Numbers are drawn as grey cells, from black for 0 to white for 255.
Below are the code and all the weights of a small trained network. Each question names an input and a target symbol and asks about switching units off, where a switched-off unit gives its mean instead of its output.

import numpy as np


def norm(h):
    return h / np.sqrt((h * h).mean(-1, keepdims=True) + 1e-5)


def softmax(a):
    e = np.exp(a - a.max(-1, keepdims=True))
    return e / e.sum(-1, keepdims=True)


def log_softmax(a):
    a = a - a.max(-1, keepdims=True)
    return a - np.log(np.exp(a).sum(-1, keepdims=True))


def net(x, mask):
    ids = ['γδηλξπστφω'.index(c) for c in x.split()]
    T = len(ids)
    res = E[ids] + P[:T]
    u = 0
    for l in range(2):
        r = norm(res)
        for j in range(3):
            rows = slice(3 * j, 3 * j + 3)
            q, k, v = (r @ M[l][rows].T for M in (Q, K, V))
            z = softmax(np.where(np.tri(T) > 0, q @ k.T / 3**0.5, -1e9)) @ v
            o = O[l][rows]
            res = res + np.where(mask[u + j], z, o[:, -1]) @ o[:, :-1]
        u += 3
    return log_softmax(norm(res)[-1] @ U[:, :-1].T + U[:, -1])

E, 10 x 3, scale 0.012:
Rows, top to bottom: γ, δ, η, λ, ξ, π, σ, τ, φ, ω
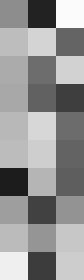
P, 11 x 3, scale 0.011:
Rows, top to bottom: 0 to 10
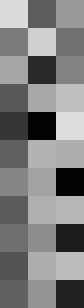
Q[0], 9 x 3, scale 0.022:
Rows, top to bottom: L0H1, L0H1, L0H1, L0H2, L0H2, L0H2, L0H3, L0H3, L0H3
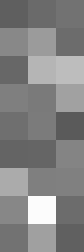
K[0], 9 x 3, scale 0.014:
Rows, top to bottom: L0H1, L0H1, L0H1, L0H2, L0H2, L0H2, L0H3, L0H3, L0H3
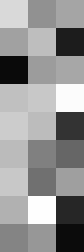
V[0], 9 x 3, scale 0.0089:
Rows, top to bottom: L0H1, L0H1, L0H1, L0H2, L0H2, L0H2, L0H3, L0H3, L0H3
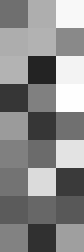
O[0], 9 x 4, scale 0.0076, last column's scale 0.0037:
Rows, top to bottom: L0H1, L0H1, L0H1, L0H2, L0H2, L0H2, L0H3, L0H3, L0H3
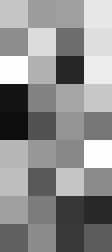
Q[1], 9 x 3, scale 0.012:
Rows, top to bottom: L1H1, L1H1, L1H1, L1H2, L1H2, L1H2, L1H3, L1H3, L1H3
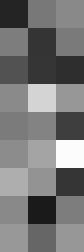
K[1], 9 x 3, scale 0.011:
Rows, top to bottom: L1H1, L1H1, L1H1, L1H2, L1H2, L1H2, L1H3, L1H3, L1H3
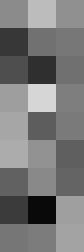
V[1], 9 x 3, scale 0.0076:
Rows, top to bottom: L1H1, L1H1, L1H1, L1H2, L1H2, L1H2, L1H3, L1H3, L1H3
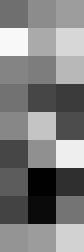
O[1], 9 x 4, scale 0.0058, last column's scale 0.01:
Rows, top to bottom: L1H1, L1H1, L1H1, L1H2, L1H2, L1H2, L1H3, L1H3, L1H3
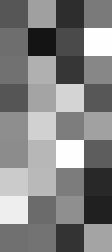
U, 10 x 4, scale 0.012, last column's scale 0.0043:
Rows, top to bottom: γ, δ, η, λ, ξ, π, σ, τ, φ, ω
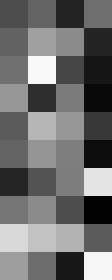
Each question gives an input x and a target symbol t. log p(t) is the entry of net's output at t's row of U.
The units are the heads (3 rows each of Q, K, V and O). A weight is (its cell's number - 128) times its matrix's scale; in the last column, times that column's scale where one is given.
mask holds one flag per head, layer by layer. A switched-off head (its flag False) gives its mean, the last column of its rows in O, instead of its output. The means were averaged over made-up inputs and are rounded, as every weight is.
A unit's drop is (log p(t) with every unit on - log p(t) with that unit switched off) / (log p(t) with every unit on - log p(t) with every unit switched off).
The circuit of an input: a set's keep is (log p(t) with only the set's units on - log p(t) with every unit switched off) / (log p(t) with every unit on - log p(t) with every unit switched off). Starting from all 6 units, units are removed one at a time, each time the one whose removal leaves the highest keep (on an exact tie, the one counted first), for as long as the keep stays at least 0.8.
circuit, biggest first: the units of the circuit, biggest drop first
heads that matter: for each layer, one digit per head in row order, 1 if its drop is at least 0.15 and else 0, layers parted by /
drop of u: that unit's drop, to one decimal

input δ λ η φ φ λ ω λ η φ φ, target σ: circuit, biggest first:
L0H1
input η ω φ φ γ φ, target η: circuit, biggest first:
L0H1; L0H3; L0H2; L1H3
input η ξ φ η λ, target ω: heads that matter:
100 / 000
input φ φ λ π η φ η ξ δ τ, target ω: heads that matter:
100 / 000
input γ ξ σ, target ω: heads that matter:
000 / 000
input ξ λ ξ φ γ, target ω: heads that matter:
101 / 001
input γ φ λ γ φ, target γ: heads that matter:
111 / 000
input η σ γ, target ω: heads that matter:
101 / 000
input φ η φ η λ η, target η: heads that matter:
111 / 000
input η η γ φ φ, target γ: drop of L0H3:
0.9
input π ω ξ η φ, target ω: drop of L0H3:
0.2
